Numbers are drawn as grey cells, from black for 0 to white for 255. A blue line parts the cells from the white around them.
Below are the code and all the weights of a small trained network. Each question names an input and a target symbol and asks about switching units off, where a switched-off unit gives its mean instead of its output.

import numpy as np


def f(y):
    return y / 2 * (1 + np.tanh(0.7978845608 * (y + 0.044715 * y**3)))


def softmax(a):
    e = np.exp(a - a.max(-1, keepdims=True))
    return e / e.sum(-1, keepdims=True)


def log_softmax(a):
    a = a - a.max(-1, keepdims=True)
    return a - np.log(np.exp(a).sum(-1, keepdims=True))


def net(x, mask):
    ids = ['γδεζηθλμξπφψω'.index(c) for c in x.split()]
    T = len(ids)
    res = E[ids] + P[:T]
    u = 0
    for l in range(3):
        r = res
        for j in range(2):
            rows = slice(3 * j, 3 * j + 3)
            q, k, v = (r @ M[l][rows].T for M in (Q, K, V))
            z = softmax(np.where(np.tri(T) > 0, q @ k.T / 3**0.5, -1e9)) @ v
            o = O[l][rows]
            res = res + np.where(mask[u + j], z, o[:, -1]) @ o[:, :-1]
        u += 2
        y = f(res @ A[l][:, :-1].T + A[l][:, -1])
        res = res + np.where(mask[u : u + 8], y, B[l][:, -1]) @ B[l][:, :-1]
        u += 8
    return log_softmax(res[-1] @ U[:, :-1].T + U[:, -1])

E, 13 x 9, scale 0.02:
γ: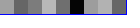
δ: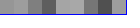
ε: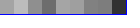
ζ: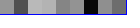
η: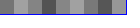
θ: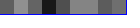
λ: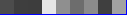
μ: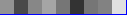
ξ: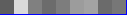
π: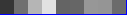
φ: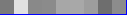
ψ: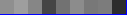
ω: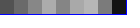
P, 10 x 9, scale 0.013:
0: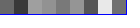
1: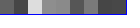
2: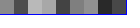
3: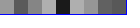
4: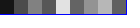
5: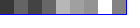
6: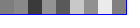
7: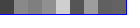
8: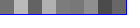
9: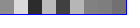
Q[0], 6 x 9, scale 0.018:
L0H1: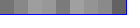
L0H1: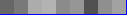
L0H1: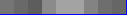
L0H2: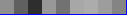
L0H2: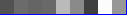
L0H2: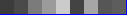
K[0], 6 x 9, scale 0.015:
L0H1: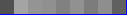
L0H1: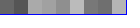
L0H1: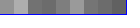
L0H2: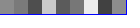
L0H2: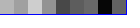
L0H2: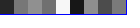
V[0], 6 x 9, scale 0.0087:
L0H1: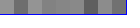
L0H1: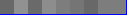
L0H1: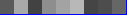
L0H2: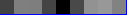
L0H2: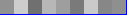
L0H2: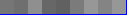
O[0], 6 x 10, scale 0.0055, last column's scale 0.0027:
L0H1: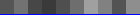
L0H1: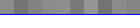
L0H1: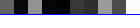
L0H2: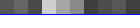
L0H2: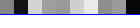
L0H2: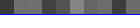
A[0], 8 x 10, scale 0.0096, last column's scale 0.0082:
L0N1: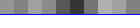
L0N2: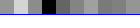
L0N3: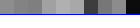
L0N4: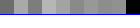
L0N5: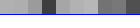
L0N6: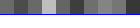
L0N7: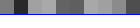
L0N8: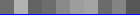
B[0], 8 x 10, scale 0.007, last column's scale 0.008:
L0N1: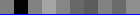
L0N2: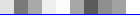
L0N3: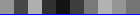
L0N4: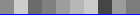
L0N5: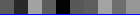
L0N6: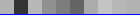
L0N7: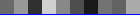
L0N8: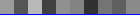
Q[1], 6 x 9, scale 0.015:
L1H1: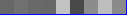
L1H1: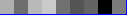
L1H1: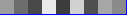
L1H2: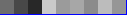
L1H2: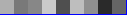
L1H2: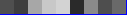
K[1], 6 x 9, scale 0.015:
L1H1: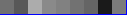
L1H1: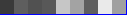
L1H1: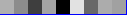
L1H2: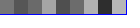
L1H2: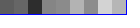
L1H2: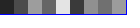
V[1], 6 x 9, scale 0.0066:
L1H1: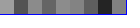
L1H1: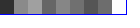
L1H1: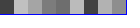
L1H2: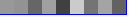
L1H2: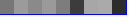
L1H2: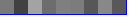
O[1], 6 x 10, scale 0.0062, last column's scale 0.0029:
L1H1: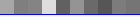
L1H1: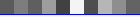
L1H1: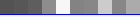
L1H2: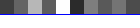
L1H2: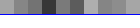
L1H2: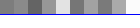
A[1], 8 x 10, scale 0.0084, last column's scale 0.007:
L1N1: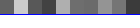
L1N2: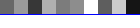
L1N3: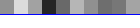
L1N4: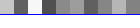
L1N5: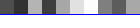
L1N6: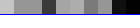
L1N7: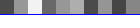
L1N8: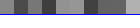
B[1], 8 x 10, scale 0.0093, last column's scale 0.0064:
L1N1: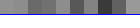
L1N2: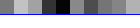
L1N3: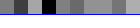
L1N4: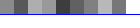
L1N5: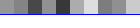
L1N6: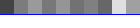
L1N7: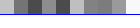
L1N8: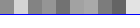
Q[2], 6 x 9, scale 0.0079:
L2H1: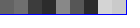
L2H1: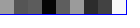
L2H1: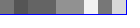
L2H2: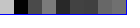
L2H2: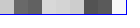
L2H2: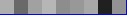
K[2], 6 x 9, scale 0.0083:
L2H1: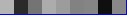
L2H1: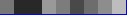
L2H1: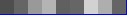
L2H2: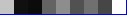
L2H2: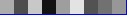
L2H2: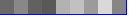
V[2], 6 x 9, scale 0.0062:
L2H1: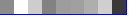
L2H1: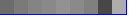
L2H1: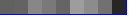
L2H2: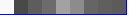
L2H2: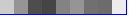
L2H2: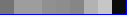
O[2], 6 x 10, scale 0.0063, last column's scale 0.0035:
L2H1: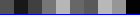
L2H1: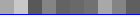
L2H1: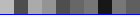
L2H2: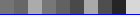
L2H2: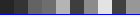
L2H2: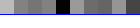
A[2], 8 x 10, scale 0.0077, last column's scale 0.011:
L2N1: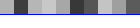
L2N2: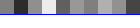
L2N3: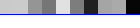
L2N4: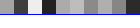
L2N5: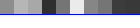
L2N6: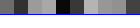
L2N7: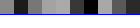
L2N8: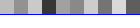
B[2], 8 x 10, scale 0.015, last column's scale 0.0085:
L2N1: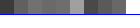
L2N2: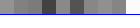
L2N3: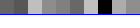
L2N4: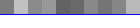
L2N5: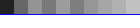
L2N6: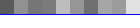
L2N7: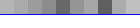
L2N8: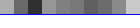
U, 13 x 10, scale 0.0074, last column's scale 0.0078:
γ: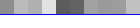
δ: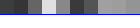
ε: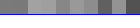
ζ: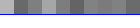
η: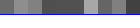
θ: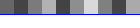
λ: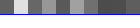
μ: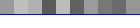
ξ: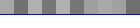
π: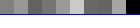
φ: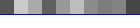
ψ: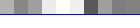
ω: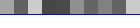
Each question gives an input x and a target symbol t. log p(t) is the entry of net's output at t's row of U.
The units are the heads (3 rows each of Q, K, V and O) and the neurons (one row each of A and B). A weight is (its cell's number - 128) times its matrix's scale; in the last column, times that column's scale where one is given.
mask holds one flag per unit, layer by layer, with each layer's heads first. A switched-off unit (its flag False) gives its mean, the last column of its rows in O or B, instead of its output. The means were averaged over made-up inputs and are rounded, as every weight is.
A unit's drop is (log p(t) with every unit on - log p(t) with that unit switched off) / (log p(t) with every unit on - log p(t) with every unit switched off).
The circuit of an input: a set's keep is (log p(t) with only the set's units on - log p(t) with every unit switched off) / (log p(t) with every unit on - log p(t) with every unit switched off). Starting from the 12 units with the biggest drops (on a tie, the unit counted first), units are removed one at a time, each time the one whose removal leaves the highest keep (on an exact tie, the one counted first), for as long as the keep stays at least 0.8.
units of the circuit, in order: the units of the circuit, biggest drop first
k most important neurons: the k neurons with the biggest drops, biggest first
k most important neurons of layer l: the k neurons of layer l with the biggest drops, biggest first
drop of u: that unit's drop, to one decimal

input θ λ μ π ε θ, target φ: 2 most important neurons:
L2N5, L0N6
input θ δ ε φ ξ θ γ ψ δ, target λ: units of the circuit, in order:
L0H2, L0N2
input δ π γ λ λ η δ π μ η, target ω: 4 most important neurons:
L0N2, L1N4, L2N1, L2N2
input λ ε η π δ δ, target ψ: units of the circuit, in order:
L2N2, L1N2
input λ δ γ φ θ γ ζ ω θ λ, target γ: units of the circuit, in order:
L1N2, L2N1
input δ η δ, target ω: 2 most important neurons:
L1N4, L0N2
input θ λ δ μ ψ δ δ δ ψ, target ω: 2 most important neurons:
L0N2, L2N1
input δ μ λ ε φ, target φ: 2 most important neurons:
L2N5, L1N3
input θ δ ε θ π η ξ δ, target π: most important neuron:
L0N2
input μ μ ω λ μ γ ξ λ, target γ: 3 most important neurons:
L1N2, L0N2, L2N1
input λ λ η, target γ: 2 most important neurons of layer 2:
L2N4, L2N1
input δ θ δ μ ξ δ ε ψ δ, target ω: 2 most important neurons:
L0N2, L1N4
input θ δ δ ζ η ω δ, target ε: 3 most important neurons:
L2N3, L0N2, L2N1
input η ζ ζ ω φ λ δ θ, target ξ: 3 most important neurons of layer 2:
L2N6, L2N2, L2N1
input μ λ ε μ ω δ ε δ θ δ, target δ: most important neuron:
L0N2
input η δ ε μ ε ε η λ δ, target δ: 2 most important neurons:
L1N4, L0N2
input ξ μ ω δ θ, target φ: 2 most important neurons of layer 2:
L2N5, L2N8
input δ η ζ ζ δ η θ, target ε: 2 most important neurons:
L0N2, L2N3
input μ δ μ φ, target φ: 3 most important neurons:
L1N3, L2N5, L0N6
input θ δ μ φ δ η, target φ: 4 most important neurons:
L2N5, L1N3, L0N6, L1N8
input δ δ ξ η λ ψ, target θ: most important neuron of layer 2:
L2N6
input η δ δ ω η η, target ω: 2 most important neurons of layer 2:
L2N1, L2N2
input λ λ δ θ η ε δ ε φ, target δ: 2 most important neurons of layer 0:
L0N2, L0N7
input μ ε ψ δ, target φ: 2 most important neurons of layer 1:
L1N3, L1N8
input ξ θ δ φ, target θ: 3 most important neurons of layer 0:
L0N2, L0N6, L0N7
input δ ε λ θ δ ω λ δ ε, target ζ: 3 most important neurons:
L2N8, L0N2, L1N6
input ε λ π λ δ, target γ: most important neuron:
L2N4
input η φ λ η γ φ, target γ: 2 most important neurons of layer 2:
L2N4, L2N1
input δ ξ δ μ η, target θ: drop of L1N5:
0.3
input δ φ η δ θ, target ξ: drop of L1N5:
0.7
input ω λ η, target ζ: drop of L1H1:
0.2
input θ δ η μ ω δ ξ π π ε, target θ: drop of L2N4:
0.0
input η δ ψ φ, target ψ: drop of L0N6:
0.1
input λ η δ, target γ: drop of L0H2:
0.2
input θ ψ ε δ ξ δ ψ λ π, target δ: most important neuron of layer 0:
L0N7
